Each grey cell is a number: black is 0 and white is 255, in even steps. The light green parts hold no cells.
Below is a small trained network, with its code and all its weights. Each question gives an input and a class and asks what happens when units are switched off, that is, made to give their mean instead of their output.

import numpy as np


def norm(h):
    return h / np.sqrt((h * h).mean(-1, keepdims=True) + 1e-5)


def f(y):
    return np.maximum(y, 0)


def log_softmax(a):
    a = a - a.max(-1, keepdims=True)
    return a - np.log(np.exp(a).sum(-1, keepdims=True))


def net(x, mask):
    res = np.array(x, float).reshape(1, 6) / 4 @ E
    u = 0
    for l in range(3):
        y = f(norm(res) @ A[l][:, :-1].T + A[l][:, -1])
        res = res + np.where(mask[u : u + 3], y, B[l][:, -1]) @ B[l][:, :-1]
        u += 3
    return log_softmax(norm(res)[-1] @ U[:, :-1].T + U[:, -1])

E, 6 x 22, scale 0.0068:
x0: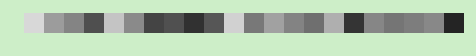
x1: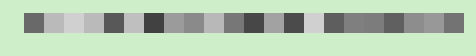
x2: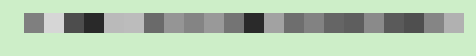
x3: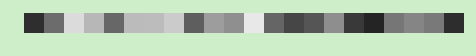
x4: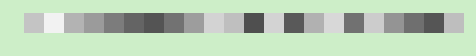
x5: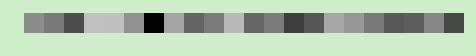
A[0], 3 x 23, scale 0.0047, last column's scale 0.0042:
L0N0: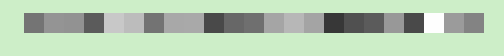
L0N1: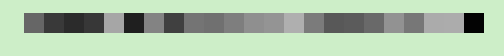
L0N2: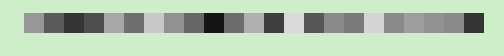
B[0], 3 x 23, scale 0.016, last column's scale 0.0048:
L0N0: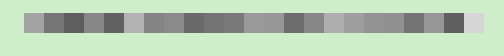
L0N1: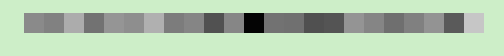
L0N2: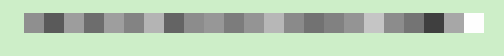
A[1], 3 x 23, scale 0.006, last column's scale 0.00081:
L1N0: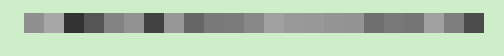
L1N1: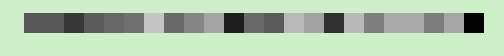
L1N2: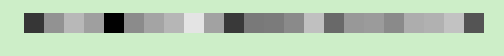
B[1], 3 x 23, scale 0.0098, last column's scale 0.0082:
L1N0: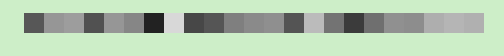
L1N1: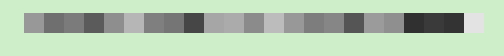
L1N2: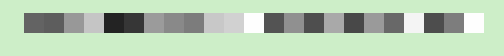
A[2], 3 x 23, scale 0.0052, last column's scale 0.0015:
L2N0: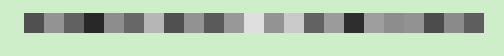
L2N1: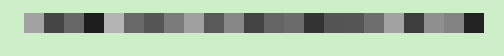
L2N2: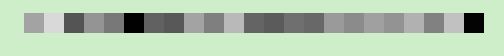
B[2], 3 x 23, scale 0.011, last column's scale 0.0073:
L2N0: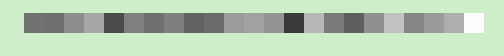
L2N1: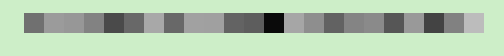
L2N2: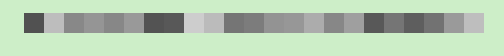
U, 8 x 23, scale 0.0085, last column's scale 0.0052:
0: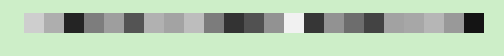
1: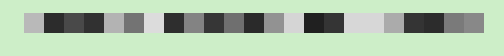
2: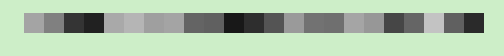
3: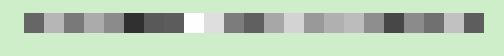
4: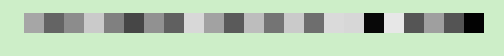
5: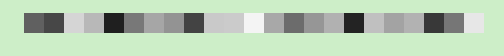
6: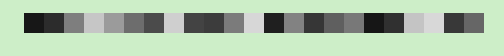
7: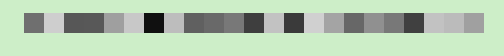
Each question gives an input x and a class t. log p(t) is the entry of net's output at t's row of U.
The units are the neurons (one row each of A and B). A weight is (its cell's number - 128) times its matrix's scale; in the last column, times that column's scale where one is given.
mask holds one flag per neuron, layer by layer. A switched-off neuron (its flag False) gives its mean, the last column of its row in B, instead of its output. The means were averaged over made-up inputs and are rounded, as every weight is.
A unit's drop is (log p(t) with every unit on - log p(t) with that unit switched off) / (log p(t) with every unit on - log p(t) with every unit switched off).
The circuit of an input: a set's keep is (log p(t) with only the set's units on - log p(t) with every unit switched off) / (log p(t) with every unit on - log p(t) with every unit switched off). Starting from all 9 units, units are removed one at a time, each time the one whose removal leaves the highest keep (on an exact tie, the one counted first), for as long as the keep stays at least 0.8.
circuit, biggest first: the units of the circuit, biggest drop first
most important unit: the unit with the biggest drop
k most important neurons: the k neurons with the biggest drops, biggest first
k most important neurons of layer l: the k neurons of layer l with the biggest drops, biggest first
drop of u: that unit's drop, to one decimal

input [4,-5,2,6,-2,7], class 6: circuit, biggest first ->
L1N2, L1N1
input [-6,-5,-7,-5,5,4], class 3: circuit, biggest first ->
L2N2
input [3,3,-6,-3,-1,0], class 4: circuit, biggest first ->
L1N2, L1N1, L0N2, L2N0
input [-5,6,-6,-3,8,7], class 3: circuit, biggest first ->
L2N2, L1N1
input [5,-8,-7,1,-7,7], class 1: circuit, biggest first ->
L1N2, L0N2
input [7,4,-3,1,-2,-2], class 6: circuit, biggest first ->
L0N2, L1N2, L1N1
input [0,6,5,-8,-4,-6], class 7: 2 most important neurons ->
L0N0, L1N0
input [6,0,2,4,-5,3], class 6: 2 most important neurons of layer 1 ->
L1N2, L1N1
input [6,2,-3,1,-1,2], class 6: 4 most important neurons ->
L0N2, L1N2, L1N1, L2N0
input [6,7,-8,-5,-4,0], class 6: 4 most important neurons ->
L0N2, L1N2, L1N1, L2N0
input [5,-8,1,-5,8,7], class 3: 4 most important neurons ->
L2N1, L2N2, L1N1, L0N0
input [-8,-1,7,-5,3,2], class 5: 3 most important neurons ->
L1N2, L1N1, L0N1
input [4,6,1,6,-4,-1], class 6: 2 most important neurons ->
L0N2, L1N2
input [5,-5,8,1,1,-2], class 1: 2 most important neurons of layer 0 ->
L0N1, L0N2
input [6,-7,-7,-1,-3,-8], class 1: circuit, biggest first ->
L0N1
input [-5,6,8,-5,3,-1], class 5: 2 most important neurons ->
L1N2, L0N1
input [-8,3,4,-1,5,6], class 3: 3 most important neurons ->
L2N2, L1N1, L2N0
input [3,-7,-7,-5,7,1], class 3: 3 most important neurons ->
L2N2, L1N1, L1N2
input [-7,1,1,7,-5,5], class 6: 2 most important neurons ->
L0N2, L2N0
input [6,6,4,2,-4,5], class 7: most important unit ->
L1N2
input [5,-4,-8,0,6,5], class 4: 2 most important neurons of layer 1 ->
L1N2, L1N1
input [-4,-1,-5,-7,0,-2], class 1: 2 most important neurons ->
L0N1, L0N2
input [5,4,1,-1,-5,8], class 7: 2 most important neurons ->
L1N2, L1N0
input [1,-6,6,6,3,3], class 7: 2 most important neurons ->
L0N2, L1N2
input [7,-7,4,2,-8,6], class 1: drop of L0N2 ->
0.1
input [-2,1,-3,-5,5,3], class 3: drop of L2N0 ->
0.0
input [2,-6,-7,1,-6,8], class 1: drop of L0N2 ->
0.3
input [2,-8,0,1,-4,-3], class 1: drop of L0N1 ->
0.1
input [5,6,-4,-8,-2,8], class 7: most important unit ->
L1N0
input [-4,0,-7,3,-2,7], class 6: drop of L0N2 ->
0.1
